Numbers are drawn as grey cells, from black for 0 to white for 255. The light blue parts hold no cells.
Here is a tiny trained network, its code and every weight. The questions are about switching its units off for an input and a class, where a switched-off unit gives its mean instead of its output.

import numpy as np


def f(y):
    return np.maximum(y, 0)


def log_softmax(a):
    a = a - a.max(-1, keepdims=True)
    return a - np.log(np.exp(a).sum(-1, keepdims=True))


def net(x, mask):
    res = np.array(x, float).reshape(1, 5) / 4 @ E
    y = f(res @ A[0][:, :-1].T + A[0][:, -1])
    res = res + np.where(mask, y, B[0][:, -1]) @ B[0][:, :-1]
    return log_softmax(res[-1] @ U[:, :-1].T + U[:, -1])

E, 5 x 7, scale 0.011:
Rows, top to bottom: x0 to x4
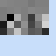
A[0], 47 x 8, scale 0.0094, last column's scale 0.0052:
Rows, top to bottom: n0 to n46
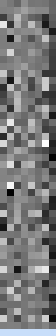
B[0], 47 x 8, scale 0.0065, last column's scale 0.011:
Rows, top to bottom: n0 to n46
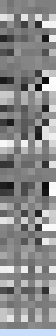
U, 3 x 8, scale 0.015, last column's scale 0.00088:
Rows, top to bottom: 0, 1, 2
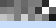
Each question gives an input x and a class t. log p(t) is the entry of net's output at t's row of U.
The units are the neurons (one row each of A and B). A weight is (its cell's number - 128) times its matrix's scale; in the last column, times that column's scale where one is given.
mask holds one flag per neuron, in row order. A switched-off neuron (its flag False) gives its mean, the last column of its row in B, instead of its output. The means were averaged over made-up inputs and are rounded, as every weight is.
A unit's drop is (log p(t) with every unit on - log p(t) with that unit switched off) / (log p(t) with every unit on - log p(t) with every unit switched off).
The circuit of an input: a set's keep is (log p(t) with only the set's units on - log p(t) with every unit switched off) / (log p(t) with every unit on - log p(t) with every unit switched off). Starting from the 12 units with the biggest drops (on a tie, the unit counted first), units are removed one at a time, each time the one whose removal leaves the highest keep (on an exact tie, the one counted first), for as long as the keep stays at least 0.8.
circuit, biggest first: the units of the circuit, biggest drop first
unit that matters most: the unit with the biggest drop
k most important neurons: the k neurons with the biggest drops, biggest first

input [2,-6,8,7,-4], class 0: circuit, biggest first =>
(n11)
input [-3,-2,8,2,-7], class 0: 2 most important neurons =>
(n11, n27)
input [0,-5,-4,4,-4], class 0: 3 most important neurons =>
(n26, n3, n23)
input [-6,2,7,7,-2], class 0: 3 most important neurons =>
(n11, n27, n5)
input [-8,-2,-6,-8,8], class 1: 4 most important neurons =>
(n3, n30, n34, n18)
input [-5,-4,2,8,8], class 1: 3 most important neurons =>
(n12, n32, n19)
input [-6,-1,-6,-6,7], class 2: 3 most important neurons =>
(n2, n40, n31)
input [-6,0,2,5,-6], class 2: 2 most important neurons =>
(n38, n20)
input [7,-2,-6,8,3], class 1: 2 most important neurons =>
(n12, n32)
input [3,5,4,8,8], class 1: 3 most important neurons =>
(n12, n32, n19)
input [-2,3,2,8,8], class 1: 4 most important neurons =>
(n12, n32, n19, n38)
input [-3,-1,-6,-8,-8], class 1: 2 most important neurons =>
(n3, n30)
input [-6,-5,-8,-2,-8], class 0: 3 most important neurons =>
(n26, n23, n17)
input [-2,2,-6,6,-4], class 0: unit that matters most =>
n26
